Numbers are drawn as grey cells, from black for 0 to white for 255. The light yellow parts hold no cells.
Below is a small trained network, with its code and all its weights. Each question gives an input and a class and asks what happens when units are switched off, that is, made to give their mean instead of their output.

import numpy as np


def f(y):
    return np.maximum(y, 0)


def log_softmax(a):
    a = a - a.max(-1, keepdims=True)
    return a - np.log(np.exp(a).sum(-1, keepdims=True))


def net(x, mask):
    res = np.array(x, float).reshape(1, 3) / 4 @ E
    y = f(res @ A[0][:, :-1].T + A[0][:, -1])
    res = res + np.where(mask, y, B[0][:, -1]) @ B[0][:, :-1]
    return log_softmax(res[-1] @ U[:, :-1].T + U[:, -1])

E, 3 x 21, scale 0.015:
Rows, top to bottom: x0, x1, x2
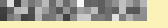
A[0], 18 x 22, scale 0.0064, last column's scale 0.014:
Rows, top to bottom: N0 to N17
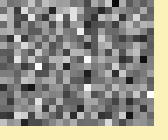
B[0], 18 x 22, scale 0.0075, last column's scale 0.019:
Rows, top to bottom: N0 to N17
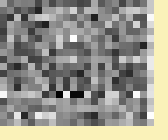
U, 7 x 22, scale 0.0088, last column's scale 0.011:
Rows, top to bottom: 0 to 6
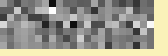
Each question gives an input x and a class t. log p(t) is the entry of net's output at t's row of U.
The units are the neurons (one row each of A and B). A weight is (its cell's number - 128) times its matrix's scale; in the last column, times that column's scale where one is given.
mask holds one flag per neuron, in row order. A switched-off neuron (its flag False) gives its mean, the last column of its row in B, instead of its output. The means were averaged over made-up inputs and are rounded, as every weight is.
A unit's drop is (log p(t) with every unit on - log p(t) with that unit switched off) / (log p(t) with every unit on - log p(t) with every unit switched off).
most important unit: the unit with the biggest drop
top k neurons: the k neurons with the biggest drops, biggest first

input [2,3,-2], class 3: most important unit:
N2
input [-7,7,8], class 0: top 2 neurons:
[N12 N9]
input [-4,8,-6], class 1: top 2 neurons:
[N16 N14]
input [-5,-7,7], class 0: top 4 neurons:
[N9 N12 N16 N7]
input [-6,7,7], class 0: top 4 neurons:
[N12 N9 N2 N7]
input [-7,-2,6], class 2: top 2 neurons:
[N8 N5]
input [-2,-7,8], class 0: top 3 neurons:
[N9 N12 N16]
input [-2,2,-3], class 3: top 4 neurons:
[N12 N9 N7 N2]
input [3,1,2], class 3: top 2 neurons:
[N5 N8]
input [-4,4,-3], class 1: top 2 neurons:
[N16 N3]
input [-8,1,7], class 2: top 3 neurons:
[N8 N5 N15]
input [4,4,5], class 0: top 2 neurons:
[N2 N9]
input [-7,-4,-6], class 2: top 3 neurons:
[N8 N5 N9]
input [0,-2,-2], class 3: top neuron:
[N16]
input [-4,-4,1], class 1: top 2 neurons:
[N2 N3]
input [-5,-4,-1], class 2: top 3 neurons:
[N16 N8 N5]
